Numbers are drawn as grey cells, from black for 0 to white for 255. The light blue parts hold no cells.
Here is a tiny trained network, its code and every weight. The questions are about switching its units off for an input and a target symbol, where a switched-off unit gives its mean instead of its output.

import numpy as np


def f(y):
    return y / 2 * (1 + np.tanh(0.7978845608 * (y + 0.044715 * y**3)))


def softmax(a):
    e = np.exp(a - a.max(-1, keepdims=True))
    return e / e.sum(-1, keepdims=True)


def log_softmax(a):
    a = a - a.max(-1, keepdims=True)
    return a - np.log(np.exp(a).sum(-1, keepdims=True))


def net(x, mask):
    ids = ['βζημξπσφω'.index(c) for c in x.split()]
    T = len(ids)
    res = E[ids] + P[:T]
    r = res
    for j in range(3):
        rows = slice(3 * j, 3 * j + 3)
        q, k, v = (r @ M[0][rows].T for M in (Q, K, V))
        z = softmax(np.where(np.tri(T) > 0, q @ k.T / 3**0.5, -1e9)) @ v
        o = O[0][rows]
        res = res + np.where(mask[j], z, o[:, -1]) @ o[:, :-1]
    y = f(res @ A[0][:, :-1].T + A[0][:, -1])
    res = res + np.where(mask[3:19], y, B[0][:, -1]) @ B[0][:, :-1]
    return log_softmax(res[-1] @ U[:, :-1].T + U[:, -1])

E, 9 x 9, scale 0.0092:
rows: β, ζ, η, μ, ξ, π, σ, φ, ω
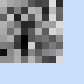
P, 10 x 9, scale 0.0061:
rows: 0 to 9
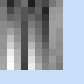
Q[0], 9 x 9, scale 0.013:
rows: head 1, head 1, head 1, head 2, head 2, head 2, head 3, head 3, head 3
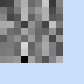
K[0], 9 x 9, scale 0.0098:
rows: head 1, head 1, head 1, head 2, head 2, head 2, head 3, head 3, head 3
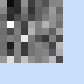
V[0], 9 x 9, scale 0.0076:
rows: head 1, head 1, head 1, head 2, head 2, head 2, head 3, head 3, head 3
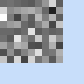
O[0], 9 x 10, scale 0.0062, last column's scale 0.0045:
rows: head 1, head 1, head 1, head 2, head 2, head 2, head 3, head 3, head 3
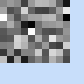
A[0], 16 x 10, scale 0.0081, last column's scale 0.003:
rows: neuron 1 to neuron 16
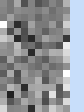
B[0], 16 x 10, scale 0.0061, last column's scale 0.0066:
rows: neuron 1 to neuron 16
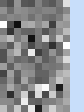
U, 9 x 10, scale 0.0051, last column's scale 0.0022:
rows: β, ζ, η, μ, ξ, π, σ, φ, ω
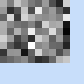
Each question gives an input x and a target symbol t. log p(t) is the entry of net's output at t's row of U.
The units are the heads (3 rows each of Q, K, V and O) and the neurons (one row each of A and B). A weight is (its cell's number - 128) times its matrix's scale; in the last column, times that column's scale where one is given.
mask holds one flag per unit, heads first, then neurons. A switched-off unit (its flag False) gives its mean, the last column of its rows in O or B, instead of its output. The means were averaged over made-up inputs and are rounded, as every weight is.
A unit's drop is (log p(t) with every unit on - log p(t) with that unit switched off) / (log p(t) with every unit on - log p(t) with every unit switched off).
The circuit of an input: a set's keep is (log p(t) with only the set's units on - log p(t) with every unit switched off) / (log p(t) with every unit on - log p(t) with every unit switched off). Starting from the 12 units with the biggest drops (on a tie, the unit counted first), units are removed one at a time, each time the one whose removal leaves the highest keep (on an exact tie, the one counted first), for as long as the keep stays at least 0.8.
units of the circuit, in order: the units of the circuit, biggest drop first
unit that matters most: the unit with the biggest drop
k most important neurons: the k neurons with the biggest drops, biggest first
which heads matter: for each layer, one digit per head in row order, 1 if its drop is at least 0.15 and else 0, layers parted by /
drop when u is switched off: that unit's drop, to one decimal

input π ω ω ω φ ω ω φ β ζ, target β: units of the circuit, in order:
(head 3; neuron 7)
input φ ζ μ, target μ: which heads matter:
110
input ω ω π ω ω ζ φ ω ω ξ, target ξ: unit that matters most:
neuron 16
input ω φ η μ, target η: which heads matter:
001
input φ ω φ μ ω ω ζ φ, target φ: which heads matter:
001
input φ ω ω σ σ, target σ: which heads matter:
011
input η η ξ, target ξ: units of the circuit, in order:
(head 1; neuron 16)
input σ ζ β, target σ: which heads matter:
110
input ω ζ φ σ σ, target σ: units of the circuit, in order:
(head 2; neuron 4; head 3)
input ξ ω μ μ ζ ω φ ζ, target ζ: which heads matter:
001
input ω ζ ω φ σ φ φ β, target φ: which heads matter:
100
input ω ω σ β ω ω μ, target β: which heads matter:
001
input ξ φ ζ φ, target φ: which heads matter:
100
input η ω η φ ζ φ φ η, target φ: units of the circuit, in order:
(head 1)
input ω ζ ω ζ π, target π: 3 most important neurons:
(neuron 6; neuron 4; neuron 8)
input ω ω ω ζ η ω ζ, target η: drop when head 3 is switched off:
1.1
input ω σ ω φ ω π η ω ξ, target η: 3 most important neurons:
(neuron 7; neuron 1; neuron 5)
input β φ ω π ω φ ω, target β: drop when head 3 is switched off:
1.3
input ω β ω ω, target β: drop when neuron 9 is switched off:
0.1
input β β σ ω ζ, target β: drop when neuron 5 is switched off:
0.0
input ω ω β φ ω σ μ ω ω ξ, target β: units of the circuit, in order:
(head 3)
